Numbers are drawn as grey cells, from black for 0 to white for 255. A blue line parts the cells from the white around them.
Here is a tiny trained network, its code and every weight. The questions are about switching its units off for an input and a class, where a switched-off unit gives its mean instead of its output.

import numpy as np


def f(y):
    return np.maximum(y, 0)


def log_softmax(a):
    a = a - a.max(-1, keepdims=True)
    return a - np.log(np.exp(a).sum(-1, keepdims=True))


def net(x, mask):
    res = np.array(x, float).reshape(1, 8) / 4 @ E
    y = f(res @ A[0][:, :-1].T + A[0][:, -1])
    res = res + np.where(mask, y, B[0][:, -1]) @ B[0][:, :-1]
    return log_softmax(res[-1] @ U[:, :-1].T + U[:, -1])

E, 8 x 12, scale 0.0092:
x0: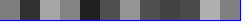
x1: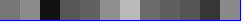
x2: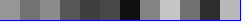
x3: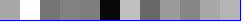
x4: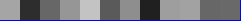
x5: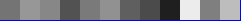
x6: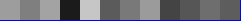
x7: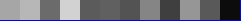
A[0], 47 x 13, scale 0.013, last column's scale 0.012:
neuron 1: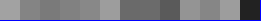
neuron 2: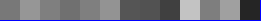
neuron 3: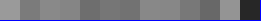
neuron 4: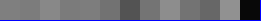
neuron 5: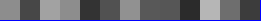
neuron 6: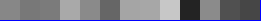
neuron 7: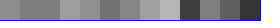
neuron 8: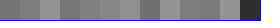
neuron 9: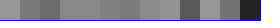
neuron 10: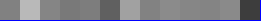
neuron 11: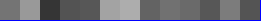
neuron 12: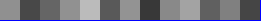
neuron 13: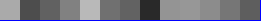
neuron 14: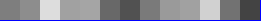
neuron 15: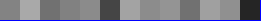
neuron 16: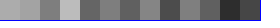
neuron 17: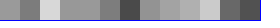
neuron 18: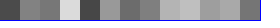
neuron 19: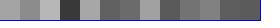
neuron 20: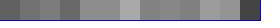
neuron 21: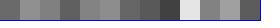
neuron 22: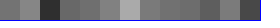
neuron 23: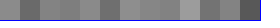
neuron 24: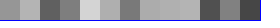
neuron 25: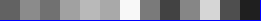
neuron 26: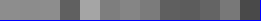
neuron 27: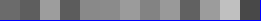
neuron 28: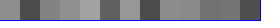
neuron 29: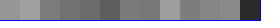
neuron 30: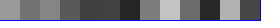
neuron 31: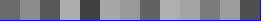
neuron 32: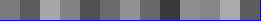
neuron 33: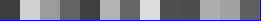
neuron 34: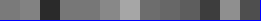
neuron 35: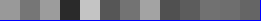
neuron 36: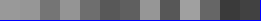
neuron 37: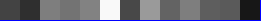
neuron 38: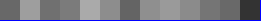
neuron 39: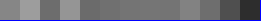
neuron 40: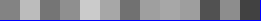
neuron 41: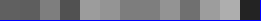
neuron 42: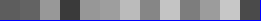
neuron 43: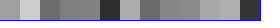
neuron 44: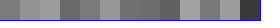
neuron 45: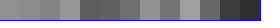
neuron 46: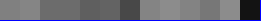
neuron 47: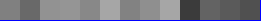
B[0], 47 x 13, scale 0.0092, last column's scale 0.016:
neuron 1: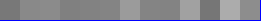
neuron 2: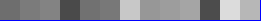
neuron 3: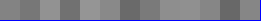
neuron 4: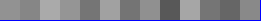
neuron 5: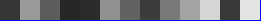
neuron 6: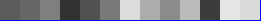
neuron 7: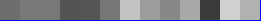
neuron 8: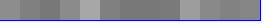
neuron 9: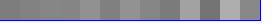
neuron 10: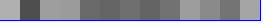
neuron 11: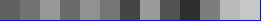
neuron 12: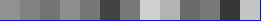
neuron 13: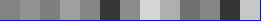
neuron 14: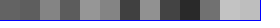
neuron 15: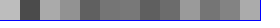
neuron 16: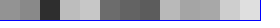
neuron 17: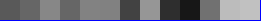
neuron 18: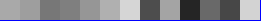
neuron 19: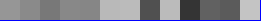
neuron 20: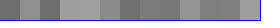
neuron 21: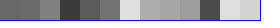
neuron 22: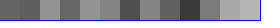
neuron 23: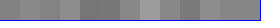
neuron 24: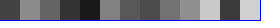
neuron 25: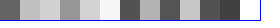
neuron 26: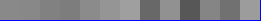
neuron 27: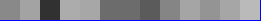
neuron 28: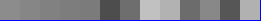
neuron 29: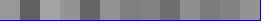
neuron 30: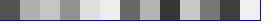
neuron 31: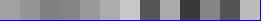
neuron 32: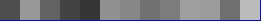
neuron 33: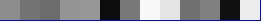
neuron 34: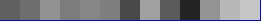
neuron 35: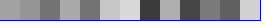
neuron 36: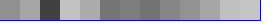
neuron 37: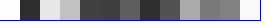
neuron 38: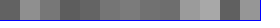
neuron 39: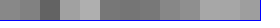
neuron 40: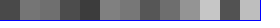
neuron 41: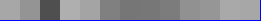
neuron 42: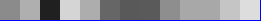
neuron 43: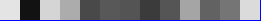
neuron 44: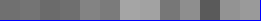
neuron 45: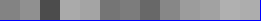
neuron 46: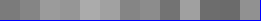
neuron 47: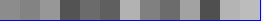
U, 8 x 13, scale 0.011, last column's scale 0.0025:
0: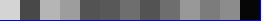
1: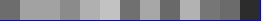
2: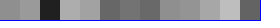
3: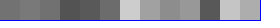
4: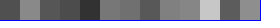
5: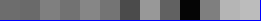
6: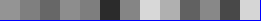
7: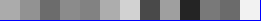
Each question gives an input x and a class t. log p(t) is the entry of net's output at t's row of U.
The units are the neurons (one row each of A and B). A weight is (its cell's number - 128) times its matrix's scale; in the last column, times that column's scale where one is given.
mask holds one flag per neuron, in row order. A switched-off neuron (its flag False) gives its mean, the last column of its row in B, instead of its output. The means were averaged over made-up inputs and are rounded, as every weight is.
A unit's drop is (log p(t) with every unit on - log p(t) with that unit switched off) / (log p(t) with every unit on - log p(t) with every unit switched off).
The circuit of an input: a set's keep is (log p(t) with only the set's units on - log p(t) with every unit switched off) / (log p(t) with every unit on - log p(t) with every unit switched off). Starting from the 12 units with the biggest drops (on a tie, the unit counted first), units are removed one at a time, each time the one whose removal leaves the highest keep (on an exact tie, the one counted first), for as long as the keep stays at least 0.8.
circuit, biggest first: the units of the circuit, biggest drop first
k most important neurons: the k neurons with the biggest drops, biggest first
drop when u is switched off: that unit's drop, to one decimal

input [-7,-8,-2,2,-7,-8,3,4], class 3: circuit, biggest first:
(neuron 6)
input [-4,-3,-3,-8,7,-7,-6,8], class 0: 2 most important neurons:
(neuron 37; neuron 42)
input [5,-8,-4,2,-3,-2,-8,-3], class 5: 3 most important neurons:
(neuron 14; neuron 17; neuron 35)
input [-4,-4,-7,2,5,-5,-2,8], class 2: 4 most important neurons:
(neuron 16; neuron 30; neuron 36; neuron 45)
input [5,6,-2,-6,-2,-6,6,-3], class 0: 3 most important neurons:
(neuron 37; neuron 21; neuron 18)
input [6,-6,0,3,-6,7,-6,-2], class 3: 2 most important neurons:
(neuron 21; neuron 2)
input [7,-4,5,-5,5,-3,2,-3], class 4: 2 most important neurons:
(neuron 5; neuron 25)
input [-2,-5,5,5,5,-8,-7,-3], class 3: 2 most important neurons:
(neuron 6; neuron 7)
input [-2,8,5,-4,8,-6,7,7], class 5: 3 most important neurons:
(neuron 34; neuron 33; neuron 22)
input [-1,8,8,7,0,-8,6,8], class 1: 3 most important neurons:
(neuron 30; neuron 37; neuron 42)
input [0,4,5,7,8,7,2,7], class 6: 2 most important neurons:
(neuron 12; neuron 13)
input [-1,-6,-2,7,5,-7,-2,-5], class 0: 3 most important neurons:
(neuron 43; neuron 15; neuron 21)
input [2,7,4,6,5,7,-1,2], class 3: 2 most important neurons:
(neuron 21; neuron 37)
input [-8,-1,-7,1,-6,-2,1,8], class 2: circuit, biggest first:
(neuron 16)
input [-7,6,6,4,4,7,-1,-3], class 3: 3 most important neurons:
(neuron 21; neuron 25; neuron 2)
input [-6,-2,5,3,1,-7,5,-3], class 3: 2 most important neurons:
(neuron 6; neuron 7)
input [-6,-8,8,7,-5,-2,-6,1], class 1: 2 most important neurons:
(neuron 30; neuron 37)
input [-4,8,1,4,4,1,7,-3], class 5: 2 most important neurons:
(neuron 34; neuron 11)
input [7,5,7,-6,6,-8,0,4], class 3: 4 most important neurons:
(neuron 6; neuron 25; neuron 47; neuron 7)
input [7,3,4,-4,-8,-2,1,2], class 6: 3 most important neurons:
(neuron 33; neuron 24; neuron 40)
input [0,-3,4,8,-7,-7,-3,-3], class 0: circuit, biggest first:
(neuron 43)
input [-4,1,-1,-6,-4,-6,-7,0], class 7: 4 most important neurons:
(neuron 18; neuron 31; neuron 43; neuron 21)
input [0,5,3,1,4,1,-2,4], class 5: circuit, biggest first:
(neuron 34; neuron 11)
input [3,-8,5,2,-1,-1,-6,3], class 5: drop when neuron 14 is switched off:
0.2
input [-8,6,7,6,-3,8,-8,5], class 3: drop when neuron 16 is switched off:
0.0
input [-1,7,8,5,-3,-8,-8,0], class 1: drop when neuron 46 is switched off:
0.1
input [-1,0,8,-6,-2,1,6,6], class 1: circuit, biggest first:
(neuron 30)
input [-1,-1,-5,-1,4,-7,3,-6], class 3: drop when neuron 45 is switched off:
0.1
